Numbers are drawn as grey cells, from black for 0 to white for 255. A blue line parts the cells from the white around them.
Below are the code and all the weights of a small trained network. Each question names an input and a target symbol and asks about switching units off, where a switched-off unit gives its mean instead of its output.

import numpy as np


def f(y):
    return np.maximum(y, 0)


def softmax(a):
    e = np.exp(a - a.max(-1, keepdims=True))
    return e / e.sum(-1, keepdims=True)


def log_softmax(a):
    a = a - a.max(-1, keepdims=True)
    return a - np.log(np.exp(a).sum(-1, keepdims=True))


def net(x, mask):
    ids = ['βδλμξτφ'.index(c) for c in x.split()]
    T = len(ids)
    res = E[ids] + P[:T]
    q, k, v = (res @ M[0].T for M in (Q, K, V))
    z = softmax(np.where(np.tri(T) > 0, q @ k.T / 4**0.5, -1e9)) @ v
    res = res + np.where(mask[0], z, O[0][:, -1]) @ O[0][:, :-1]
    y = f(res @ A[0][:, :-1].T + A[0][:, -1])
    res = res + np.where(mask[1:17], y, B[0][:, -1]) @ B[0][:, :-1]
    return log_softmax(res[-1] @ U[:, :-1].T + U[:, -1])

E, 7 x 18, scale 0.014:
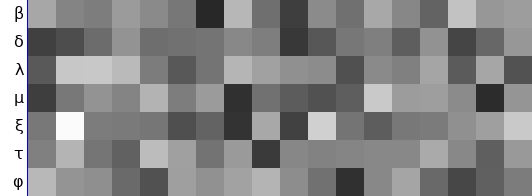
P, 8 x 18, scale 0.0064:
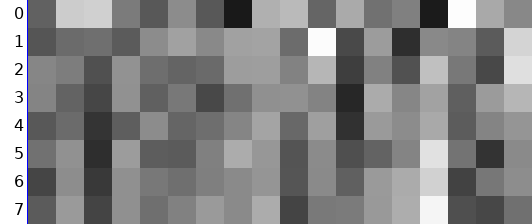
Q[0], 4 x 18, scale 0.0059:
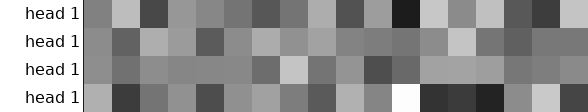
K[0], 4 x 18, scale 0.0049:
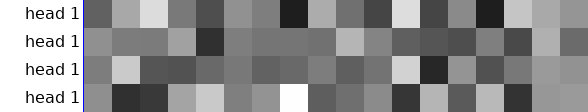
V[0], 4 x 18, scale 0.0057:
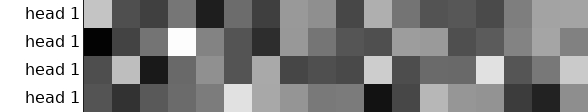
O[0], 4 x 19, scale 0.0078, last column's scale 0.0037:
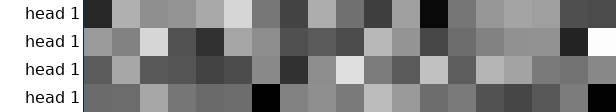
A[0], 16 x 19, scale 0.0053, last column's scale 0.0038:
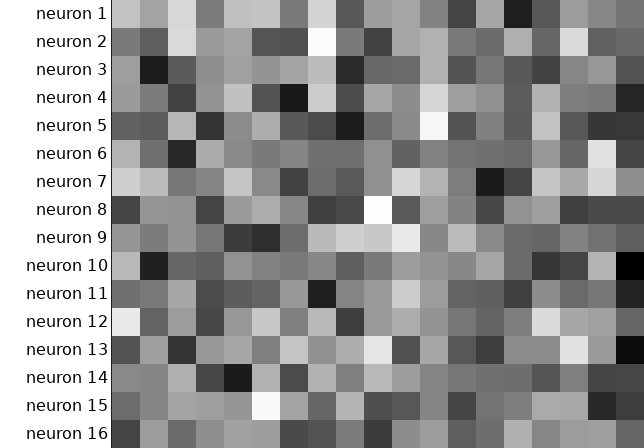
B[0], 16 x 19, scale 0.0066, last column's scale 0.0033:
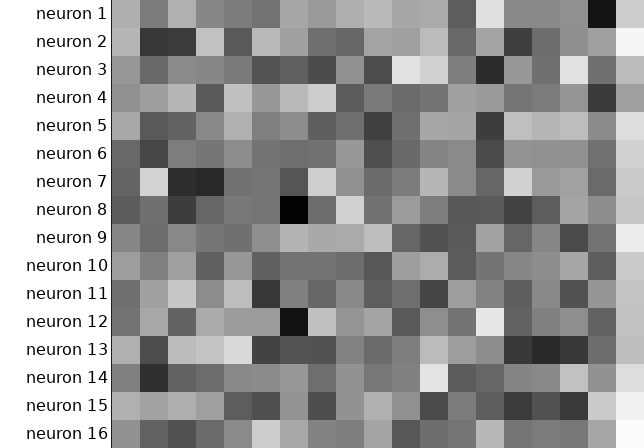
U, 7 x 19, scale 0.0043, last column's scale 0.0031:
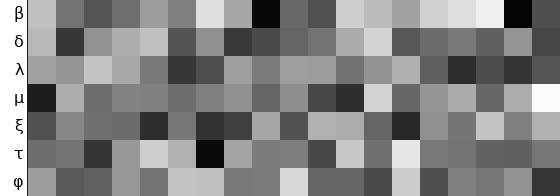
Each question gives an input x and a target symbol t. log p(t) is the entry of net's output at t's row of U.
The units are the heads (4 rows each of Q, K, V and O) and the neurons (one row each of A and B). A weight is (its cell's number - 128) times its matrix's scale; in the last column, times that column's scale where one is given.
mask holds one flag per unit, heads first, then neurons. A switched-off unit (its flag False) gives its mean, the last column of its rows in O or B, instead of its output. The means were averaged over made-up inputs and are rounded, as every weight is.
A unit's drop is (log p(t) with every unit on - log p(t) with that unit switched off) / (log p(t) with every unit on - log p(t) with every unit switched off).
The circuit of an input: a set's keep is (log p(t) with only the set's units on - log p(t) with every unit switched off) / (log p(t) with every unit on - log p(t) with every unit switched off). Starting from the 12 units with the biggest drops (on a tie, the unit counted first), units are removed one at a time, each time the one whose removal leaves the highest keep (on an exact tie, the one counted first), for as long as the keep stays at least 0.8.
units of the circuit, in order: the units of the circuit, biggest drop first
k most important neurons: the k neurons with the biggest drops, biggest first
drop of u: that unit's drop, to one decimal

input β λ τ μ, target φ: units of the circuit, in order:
[head 1; neuron 15]
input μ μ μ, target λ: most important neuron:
[neuron 9]
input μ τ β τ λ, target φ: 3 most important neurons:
[neuron 9; neuron 2; neuron 14]
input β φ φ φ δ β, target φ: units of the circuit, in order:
[head 1; neuron 15; neuron 2]
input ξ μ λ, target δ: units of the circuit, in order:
[neuron 13; head 1]
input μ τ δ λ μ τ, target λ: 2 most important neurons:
[neuron 9; neuron 5]
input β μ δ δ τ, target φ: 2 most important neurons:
[neuron 15; neuron 16]
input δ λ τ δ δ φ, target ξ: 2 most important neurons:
[neuron 14; neuron 16]
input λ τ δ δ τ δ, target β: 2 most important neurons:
[neuron 15; neuron 8]
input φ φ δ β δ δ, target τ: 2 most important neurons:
[neuron 16; neuron 15]
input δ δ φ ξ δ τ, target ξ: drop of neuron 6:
0.0
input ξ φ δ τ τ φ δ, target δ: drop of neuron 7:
0.1
